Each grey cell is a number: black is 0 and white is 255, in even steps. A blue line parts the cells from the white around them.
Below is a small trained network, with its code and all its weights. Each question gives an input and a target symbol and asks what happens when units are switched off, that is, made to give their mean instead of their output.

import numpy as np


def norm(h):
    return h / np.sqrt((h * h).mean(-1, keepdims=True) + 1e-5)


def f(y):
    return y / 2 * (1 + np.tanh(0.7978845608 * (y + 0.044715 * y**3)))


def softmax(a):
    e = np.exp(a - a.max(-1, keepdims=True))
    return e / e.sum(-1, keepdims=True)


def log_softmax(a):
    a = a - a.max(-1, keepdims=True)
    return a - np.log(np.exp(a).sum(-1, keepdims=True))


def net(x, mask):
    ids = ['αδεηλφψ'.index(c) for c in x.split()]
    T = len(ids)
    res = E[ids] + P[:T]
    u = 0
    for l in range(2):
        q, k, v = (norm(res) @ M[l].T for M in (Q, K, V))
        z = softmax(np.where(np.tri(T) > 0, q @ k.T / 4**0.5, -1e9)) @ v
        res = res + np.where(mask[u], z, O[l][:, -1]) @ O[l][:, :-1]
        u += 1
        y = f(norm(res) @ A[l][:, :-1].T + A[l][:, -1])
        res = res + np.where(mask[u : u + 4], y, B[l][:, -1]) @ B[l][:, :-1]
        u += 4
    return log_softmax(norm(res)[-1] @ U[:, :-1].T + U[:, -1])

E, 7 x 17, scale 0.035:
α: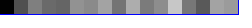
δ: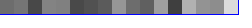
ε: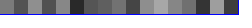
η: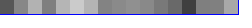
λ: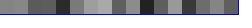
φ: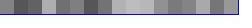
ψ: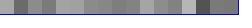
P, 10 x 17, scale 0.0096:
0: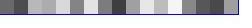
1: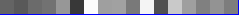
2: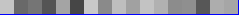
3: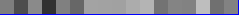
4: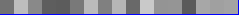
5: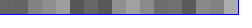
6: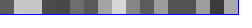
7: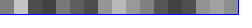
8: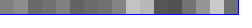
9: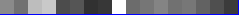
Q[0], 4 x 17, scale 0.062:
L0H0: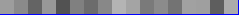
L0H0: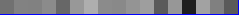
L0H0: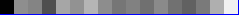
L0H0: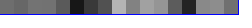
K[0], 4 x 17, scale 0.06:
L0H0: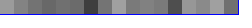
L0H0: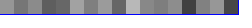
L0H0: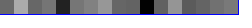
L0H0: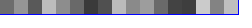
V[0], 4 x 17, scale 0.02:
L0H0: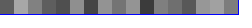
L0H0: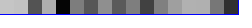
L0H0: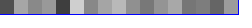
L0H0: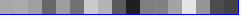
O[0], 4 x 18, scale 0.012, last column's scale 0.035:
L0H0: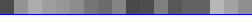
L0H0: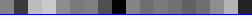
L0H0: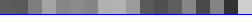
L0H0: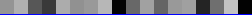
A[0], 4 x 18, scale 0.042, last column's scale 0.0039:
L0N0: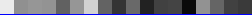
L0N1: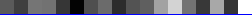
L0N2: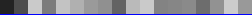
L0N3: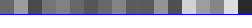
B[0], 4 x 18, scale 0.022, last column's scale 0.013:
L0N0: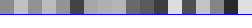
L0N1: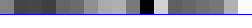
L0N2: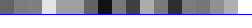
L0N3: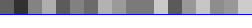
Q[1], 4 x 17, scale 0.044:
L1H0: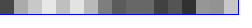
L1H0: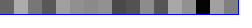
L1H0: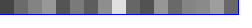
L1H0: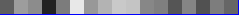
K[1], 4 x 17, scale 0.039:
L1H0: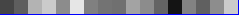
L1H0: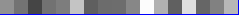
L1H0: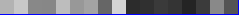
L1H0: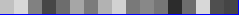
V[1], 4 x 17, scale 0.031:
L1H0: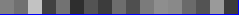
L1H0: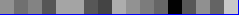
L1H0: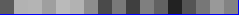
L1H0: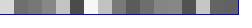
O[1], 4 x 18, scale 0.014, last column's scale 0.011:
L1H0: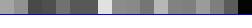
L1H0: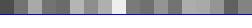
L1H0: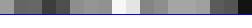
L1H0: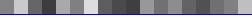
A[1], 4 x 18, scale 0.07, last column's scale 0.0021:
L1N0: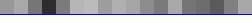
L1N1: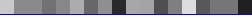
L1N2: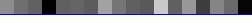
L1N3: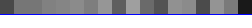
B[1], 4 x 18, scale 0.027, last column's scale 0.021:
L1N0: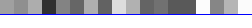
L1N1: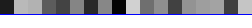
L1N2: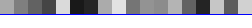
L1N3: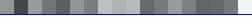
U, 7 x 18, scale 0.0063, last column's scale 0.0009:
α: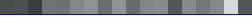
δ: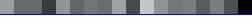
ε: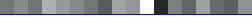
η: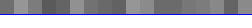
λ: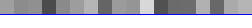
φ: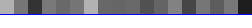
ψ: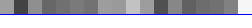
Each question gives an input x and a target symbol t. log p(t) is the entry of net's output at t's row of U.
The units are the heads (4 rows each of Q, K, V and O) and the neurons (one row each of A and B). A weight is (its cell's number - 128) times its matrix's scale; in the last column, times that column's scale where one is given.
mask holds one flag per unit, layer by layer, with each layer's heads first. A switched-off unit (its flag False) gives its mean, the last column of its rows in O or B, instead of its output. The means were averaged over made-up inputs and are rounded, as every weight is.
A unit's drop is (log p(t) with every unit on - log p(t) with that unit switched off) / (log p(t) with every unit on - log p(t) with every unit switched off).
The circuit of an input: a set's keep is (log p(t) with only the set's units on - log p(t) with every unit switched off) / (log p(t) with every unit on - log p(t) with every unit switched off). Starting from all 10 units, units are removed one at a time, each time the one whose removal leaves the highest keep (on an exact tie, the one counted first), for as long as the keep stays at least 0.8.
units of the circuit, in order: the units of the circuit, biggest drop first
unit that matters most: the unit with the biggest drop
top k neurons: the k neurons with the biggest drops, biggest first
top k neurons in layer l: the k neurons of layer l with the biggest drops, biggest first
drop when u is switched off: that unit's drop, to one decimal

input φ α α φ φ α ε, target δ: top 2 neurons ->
[L0N1; L1N2]
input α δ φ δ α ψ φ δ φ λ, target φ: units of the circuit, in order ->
[L1H0; L0N0; L0N2]
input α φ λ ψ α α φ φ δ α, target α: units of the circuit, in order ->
[L0H0; L0N1]
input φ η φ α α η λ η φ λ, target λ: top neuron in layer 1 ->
[L1N0]
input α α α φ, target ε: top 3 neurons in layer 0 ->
[L0N1; L0N2; L0N3]
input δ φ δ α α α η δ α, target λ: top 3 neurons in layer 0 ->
[L0N1; L0N3; L0N2]
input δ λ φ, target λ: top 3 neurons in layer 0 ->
[L0N0; L0N2; L0N1]
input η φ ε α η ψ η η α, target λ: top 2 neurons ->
[L1N0; L0N3]
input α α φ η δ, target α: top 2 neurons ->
[L0N3; L0N2]
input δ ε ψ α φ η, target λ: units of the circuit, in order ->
[L1N0; L1H0]
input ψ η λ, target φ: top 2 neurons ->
[L0N0; L0N1]
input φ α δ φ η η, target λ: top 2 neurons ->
[L1N0; L0N2]
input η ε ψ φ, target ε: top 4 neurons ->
[L0N1; L1N0; L1N2; L1N1]
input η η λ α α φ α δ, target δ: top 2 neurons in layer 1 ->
[L1N2; L1N0]
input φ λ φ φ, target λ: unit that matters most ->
L0N0
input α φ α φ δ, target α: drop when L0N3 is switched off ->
0.2
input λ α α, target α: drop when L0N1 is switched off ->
0.5
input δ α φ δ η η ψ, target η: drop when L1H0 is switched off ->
0.4
